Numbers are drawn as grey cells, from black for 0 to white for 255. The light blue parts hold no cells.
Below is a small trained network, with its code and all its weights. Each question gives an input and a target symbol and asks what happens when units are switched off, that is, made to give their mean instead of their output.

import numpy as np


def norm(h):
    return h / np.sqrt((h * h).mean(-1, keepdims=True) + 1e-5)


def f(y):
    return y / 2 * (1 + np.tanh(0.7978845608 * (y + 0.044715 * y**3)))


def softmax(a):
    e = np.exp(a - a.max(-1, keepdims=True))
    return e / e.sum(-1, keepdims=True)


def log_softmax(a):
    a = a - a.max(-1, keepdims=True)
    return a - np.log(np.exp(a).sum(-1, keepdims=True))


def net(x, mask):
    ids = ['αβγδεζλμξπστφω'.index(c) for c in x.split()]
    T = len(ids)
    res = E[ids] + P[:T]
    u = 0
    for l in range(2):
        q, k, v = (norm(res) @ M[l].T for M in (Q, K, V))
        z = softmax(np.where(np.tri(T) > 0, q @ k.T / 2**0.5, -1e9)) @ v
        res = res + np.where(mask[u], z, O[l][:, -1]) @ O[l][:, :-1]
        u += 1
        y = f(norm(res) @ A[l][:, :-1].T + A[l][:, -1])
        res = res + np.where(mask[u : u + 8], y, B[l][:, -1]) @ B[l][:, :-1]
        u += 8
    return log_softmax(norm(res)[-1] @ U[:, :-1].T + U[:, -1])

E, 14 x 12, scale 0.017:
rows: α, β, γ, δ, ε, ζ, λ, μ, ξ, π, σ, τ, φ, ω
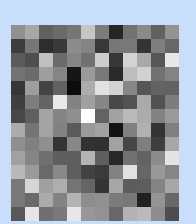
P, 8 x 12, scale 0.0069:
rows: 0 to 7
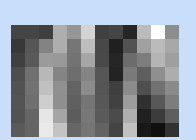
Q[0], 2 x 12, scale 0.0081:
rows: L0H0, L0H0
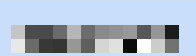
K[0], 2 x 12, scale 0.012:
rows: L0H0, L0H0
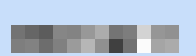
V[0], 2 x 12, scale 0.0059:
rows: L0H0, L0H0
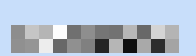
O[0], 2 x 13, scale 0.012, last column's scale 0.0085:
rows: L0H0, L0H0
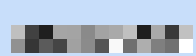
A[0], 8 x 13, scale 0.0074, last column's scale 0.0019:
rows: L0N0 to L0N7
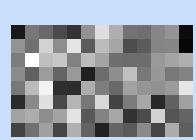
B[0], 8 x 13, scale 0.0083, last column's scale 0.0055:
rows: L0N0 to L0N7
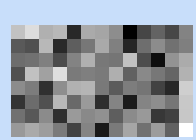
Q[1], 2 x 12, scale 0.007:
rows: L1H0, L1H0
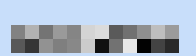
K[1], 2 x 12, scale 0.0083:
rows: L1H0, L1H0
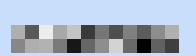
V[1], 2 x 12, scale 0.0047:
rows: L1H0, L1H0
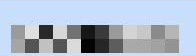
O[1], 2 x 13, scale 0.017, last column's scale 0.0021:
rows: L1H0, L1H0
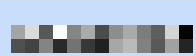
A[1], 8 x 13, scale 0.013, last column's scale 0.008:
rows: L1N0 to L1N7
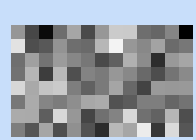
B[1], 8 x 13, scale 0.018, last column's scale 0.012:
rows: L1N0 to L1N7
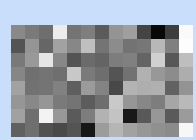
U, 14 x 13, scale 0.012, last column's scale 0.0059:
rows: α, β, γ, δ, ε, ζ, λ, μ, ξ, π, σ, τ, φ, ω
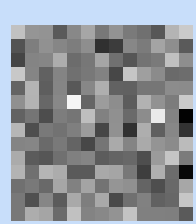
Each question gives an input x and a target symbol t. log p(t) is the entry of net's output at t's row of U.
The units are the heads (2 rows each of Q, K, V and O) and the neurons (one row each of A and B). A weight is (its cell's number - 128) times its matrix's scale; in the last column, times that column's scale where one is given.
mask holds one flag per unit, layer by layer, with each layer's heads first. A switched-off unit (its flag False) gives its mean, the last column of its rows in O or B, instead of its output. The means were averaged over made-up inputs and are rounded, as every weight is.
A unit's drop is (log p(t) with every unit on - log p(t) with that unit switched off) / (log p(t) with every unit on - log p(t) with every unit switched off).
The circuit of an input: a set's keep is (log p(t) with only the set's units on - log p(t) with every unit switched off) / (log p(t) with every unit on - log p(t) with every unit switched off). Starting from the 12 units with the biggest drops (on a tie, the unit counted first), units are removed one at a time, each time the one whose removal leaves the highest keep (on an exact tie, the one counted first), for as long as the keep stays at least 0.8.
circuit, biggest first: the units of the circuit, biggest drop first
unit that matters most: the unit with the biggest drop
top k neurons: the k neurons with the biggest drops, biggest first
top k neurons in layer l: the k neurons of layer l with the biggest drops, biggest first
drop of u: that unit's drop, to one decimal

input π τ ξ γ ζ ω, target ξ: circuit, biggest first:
(L0H0, L1N7)
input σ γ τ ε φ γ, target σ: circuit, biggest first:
(L1H0)
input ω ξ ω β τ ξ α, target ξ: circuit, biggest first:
(L0H0, L1N7)
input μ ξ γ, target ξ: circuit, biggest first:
(L1N7, L0H0)
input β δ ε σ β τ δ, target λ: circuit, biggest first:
(L1H0, L1N0)
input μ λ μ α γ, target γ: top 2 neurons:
(L1N0, L0N5)
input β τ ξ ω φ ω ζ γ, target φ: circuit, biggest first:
(L0H0, L1H0, L1N0, L1N2)
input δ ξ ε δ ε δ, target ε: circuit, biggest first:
(L1H0, L0H0)
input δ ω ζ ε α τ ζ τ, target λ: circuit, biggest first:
(L1H0, L0H0, L1N0, L1N1)
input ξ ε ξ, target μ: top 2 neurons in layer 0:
(L0N0, L0N7)
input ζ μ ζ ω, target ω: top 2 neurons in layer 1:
(L1N0, L1N7)
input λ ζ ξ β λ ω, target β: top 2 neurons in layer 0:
(L0N5, L0N4)
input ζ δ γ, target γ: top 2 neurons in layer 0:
(L0N7, L0N5)
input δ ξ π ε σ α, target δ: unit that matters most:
L0N0
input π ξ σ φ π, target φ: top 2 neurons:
(L0N1, L1N1)
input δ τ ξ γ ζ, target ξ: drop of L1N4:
0.0
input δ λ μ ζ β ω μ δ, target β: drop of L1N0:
0.1
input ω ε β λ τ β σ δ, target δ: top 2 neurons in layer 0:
(L0N0, L0N4)
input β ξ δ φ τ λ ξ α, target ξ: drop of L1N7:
0.2
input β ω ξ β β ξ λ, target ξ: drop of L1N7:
0.3
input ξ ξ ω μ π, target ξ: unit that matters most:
L1N7
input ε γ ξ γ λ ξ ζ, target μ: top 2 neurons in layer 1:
(L1N7, L1N1)
